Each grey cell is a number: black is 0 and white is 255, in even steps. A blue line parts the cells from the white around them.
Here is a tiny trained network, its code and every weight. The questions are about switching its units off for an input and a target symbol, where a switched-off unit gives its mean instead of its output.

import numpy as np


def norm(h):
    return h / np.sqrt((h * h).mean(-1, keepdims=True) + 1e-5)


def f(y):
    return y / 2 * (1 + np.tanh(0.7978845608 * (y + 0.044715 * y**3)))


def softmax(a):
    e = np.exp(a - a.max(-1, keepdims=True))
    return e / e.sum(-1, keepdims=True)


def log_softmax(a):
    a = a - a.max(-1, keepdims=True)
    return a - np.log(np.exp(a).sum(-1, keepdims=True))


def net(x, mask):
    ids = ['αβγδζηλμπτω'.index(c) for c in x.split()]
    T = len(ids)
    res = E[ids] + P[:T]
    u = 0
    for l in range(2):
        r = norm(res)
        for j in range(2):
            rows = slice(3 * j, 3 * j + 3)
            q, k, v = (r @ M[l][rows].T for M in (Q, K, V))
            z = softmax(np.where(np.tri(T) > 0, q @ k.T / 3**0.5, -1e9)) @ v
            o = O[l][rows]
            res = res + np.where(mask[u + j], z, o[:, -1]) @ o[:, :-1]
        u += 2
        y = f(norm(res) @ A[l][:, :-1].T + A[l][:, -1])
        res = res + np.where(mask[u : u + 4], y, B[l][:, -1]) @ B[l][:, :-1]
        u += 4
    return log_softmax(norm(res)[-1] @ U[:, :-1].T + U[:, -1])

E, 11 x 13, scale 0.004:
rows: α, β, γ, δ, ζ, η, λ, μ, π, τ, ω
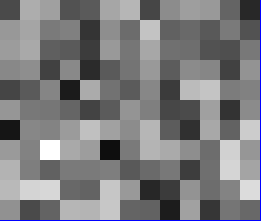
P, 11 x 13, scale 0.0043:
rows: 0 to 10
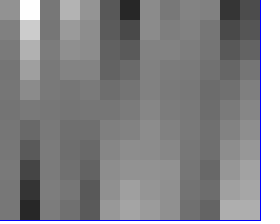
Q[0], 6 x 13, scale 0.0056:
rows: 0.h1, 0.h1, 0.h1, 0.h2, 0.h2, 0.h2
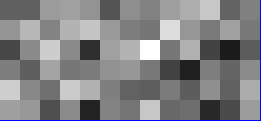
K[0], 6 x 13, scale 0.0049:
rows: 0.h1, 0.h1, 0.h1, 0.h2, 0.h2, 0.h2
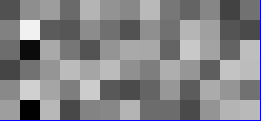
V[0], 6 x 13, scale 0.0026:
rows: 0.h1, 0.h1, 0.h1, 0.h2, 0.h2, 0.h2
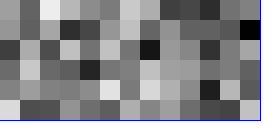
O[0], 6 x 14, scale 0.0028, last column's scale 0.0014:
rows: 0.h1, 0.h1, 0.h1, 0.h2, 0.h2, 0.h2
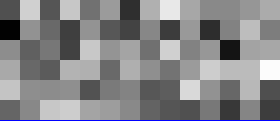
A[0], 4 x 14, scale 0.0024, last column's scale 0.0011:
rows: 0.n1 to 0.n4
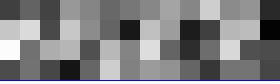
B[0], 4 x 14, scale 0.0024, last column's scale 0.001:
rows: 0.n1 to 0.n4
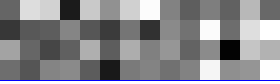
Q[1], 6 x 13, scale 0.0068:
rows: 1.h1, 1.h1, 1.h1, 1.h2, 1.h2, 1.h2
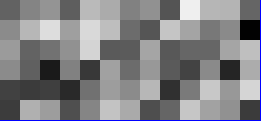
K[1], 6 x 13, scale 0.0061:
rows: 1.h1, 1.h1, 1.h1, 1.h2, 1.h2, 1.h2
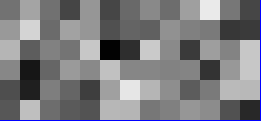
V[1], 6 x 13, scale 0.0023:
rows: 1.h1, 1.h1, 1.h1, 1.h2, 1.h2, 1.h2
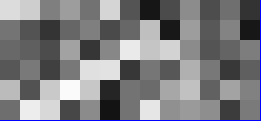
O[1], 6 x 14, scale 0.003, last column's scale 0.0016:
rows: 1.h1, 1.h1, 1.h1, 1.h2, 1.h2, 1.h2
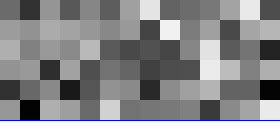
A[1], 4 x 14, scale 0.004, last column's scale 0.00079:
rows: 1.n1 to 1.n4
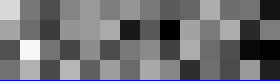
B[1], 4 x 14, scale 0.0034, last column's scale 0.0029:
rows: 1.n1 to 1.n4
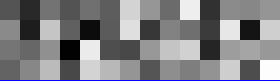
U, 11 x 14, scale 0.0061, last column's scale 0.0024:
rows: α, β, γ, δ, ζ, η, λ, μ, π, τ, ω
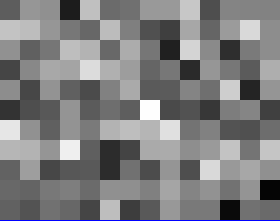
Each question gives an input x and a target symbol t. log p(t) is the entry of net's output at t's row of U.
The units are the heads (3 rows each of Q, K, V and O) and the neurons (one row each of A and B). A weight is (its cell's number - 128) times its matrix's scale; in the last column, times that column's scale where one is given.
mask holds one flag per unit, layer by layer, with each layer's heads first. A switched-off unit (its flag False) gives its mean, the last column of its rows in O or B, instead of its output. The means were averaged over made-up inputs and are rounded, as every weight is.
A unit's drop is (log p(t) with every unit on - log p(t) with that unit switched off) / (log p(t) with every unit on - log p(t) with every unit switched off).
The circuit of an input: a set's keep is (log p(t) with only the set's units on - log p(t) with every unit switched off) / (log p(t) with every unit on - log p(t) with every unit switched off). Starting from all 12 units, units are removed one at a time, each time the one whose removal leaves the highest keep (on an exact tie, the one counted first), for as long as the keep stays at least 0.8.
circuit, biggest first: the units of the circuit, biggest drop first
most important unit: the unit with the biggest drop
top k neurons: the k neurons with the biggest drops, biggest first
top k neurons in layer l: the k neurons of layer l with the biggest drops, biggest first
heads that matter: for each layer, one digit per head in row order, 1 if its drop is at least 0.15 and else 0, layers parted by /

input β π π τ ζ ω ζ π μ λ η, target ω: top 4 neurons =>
0.n3, 0.n1, 0.n4, 1.n2
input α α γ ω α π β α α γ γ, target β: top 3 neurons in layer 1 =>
1.n4, 1.n2, 1.n3
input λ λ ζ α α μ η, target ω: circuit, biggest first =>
1.h2, 1.h1, 1.n2
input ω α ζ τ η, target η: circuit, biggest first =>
1.h1
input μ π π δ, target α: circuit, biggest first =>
1.h2, 1.n3
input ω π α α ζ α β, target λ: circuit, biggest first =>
1.h1, 0.n3
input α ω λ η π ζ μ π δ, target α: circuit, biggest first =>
1.h2, 1.n3, 1.h1
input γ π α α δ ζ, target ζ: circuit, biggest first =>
1.h2, 1.n2
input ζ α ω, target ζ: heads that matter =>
00 / 01
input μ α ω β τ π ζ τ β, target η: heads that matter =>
00 / 10
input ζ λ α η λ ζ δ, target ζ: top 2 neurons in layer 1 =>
1.n4, 1.n1
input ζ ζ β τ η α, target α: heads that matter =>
00 / 00
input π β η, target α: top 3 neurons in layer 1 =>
1.n3, 1.n4, 1.n2
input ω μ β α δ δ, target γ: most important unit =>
1.h1
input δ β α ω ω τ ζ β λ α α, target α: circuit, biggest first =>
1.h2, 0.h1, 1.h1, 1.n3
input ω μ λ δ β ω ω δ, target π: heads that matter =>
00 / 01
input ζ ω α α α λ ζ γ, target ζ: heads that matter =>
10 / 10
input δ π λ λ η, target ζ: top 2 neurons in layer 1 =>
1.n2, 1.n4
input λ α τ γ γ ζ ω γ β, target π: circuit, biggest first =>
1.h2, 0.n3
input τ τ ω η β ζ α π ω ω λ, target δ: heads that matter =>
00 / 10
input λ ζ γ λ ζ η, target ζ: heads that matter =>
00 / 11
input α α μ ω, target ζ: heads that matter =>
00 / 00
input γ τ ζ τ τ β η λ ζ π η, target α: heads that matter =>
00 / 11
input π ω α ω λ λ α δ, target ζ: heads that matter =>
00 / 10
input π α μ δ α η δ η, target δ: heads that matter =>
10 / 10
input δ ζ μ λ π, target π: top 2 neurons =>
0.n2, 1.n2
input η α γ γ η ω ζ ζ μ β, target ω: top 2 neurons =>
0.n3, 1.n2
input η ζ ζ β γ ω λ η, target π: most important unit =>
0.h2
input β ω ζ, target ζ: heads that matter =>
00 / 01
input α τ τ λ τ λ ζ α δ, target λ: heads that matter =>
01 / 11
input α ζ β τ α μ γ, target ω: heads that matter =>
00 / 01
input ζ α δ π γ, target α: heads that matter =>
00 / 01
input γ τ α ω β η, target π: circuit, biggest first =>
1.h2
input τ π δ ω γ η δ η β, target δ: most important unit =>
1.n4
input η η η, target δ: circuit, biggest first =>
1.n4, 0.h2
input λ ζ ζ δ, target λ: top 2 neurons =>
1.n2, 1.n4
